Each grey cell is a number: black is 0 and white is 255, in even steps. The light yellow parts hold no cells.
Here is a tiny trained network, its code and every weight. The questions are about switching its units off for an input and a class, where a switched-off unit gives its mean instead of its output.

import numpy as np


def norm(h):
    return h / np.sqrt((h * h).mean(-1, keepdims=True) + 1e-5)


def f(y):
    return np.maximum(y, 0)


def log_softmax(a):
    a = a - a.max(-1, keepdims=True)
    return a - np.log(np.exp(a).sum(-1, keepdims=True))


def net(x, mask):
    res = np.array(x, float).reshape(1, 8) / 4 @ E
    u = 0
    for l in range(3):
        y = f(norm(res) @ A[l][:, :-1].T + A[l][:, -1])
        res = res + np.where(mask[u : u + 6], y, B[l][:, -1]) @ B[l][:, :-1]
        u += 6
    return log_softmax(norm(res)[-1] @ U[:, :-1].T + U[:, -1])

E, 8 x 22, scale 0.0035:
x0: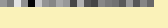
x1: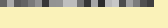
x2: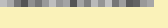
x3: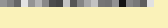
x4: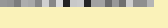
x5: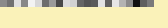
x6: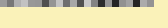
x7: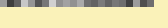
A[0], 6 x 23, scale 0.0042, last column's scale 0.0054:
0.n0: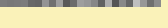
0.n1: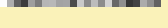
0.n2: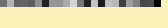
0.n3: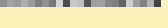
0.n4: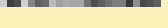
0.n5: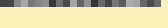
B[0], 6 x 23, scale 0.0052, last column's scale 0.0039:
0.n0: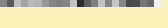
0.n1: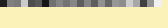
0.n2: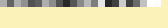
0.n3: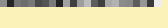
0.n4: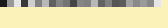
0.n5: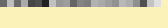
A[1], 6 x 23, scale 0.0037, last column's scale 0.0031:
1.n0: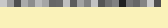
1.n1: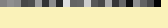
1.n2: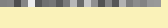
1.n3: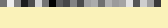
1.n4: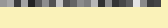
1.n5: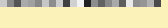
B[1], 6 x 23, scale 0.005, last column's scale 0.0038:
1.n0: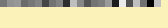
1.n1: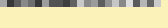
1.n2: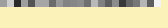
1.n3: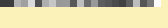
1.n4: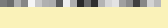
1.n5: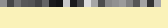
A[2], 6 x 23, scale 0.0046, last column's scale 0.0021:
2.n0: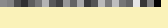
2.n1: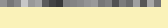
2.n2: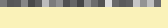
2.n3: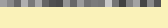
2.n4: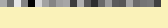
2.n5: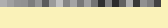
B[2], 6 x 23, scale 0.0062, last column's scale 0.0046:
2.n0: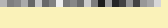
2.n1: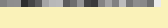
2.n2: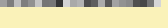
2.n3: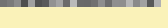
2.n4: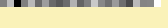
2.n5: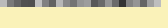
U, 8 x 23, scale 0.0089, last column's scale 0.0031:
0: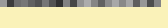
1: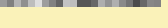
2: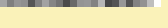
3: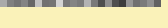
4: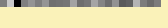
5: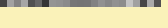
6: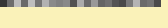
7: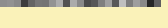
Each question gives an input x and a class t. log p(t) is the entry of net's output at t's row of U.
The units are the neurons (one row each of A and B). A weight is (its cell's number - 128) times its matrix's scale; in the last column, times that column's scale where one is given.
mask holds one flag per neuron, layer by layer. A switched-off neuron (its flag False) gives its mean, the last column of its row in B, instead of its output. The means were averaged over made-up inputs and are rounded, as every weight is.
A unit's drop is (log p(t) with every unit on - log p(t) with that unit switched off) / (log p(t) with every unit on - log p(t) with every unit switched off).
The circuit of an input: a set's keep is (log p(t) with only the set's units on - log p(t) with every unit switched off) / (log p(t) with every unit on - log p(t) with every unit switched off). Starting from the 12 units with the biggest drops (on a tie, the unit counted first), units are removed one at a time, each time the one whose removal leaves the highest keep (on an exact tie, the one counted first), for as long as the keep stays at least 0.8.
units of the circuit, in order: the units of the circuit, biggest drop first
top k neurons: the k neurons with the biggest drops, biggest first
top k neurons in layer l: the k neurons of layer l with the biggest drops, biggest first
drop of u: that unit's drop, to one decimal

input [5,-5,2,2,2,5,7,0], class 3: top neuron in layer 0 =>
0.n2
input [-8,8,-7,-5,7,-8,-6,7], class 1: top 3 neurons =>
1.n4; 2.n2; 2.n4
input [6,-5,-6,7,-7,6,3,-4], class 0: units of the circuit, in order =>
1.n1; 0.n0
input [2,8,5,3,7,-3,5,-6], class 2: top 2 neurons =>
0.n2; 1.n1
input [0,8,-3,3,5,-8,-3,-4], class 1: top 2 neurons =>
2.n2; 1.n4
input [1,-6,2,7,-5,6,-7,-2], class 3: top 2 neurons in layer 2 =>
2.n0; 2.n2
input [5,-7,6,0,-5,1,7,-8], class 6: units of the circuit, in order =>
1.n3; 0.n2
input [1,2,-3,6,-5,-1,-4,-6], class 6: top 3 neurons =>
1.n3; 0.n3; 0.n1
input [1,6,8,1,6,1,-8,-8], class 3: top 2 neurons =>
2.n0; 0.n4
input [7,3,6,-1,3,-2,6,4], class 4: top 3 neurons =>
2.n4; 2.n0; 0.n5
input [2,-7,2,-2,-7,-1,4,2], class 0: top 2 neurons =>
1.n1; 0.n2
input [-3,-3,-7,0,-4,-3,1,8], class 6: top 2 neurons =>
0.n4; 0.n1
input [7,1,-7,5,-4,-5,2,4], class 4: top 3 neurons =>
2.n4; 0.n1; 0.n3
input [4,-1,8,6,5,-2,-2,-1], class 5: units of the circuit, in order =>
0.n1
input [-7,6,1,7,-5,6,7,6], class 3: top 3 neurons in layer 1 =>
1.n2; 1.n4; 1.n3
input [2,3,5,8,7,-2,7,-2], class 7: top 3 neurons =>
1.n0; 2.n1; 2.n3
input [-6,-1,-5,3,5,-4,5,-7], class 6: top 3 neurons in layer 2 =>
2.n4; 2.n0; 2.n2
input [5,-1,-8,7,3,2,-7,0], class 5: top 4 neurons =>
0.n5; 2.n3; 2.n5; 1.n2
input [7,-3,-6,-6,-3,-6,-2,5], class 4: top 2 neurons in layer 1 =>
1.n3; 1.n0
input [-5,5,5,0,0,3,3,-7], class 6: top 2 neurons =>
1.n3; 0.n5
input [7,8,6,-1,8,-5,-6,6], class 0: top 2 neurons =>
1.n5; 0.n3
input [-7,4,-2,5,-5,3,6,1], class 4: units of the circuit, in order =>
1.n2
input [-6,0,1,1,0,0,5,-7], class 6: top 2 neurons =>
1.n3; 2.n4
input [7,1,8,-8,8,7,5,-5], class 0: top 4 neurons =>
1.n5; 0.n3; 0.n0; 2.n1
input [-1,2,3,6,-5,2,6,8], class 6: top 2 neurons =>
0.n4; 2.n0
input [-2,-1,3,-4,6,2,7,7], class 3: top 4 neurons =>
2.n5; 1.n3; 1.n2; 1.n1
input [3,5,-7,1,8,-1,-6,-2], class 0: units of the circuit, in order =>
1.n5
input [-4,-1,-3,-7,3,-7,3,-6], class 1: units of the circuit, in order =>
2.n2; 1.n4
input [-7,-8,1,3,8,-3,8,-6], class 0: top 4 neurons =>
0.n3; 0.n2; 1.n5; 2.n0
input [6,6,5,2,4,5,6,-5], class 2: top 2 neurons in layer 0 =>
0.n2; 0.n0
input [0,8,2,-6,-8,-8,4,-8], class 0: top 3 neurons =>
1.n1; 0.n4; 2.n1
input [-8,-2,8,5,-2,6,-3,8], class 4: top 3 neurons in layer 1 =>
1.n2; 1.n3; 1.n4
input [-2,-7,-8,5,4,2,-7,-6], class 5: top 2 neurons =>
0.n5; 0.n2
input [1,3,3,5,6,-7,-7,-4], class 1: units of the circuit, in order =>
1.n4
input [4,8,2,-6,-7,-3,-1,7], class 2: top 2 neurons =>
0.n2; 0.n3
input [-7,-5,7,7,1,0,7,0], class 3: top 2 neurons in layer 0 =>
0.n2; 0.n5
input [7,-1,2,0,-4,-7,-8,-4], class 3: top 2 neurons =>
2.n0; 0.n0
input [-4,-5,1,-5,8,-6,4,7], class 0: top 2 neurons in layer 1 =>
1.n5; 1.n3
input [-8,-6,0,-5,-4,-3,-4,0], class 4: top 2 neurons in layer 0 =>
0.n2; 0.n3
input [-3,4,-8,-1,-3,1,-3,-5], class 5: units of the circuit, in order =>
0.n5
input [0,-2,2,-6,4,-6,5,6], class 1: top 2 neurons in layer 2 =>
2.n2; 2.n1
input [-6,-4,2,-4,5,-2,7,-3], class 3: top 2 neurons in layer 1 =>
1.n2; 1.n1
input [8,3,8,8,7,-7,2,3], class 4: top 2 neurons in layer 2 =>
2.n4; 2.n0
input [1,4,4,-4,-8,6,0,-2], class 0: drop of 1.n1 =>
0.6
